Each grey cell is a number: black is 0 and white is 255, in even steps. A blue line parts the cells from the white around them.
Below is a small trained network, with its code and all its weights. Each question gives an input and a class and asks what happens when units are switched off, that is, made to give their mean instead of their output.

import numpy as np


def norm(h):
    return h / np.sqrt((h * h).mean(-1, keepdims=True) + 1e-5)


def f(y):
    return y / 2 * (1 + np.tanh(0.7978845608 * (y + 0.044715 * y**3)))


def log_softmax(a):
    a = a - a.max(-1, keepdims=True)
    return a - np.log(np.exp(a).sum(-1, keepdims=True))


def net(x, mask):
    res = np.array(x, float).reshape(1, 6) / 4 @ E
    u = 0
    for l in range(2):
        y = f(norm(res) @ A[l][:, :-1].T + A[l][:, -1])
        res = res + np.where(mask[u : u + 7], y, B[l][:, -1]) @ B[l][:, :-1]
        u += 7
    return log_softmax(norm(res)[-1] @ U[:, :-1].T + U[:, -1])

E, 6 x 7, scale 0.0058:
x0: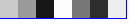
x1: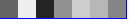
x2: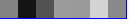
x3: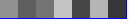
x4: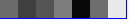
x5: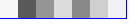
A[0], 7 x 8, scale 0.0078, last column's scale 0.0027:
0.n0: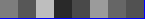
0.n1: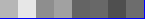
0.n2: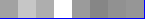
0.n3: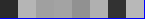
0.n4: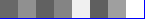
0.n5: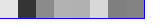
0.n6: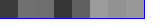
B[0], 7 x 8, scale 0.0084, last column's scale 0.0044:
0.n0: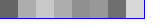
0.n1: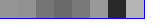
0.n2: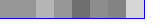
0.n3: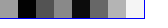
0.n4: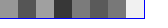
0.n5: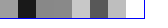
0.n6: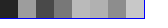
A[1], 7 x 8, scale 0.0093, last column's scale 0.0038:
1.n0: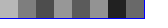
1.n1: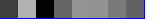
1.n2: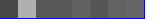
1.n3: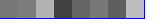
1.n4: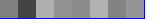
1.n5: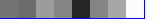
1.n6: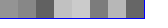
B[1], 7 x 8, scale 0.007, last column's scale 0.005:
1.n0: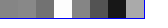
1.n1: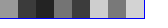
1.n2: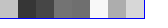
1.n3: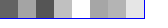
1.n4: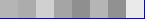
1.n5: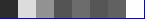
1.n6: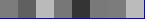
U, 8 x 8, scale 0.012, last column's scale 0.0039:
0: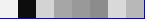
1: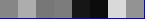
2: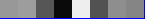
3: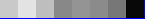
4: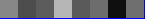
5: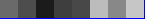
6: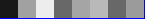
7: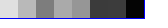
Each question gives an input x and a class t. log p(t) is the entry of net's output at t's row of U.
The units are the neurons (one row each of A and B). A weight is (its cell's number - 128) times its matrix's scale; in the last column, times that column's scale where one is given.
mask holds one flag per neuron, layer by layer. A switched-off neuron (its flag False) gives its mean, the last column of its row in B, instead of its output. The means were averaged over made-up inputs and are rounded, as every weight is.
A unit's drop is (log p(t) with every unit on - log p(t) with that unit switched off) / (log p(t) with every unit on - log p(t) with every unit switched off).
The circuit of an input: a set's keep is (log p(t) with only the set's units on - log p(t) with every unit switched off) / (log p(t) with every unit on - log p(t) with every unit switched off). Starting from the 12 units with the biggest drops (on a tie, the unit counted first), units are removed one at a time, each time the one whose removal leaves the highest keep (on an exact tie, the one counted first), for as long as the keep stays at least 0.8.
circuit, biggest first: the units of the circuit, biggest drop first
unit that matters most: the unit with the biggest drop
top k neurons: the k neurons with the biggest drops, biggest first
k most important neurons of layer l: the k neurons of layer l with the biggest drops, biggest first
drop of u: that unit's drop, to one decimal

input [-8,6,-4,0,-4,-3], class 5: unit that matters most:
0.n3
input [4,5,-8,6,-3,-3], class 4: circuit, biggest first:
(0.n1 0.n3)
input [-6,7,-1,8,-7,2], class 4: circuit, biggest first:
(0.n3 1.n0)
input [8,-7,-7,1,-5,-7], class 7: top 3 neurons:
(0.n1 0.n3 1.n1)
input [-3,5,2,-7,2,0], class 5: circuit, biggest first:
(1.n1 0.n5)
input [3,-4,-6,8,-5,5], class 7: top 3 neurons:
(0.n1 1.n0 1.n2)
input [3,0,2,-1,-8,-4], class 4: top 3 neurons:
(0.n3 1.n0 0.n5)
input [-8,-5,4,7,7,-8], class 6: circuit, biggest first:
(0.n0 1.n3)
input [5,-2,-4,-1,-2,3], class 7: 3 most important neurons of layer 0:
(0.n1 0.n3 0.n5)
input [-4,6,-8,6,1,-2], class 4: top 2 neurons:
(1.n0 0.n1)
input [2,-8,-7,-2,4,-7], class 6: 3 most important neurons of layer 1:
(1.n3 1.n1 1.n5)
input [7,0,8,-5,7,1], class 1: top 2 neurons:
(1.n2 1.n5)
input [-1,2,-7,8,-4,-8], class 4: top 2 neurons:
(1.n0 0.n3)
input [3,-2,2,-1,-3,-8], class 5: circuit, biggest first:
(1.n2)
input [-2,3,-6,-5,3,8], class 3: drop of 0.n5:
0.2
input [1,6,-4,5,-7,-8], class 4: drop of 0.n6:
0.1
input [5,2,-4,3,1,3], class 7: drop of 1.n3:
-0.1
